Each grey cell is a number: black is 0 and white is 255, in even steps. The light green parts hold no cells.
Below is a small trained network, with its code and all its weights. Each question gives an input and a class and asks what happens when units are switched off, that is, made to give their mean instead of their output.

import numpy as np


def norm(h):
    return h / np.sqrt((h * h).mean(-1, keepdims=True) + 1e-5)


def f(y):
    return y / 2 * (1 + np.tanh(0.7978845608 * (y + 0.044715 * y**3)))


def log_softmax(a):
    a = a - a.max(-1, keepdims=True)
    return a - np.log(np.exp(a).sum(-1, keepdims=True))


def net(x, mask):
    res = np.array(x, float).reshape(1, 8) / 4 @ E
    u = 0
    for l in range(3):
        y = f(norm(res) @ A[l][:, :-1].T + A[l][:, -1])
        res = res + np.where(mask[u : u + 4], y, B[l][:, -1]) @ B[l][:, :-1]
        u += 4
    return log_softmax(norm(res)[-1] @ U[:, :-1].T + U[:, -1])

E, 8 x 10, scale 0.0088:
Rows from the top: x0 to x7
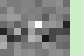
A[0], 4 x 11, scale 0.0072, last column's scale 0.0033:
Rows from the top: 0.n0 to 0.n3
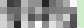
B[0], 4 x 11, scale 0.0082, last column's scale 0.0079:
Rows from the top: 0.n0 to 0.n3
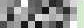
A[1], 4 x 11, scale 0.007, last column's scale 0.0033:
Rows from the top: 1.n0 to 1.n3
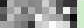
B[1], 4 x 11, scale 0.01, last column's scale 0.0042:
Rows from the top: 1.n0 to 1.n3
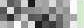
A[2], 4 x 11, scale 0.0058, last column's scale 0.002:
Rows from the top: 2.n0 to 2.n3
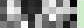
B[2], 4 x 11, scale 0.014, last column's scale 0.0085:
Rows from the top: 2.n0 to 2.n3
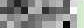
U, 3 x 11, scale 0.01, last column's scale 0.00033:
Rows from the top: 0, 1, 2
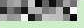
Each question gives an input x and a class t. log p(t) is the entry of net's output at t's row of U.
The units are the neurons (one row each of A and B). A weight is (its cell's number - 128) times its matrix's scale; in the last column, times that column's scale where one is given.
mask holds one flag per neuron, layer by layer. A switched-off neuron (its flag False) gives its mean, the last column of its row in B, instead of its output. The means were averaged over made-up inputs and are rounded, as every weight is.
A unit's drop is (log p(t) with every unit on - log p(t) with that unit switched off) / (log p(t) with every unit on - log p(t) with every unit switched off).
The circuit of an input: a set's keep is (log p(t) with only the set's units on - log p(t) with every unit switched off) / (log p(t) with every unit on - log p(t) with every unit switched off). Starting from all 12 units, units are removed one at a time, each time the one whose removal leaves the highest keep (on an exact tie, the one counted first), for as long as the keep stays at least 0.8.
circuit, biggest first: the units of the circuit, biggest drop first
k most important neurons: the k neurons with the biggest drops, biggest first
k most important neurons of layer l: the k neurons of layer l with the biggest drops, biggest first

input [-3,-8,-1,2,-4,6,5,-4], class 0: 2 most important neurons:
0.n3, 1.n0
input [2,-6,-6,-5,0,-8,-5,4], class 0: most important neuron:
1.n3
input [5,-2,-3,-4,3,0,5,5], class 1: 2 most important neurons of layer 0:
0.n0, 0.n1
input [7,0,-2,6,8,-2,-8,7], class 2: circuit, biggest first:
1.n0, 2.n1
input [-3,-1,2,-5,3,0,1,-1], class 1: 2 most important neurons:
0.n0, 1.n3
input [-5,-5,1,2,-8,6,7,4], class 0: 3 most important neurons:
0.n3, 1.n0, 2.n0
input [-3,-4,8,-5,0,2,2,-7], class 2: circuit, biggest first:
0.n3, 2.n1
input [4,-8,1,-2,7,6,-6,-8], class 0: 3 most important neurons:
2.n0, 2.n1, 0.n2
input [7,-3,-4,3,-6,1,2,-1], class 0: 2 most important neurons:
0.n3, 0.n0
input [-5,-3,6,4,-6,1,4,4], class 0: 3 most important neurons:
0.n3, 0.n0, 0.n1
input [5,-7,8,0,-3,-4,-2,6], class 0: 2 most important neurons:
1.n3, 0.n2
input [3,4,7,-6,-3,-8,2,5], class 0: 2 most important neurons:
1.n3, 0.n3
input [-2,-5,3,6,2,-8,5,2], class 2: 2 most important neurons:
1.n0, 1.n2
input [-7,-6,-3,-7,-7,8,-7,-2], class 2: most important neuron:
0.n2
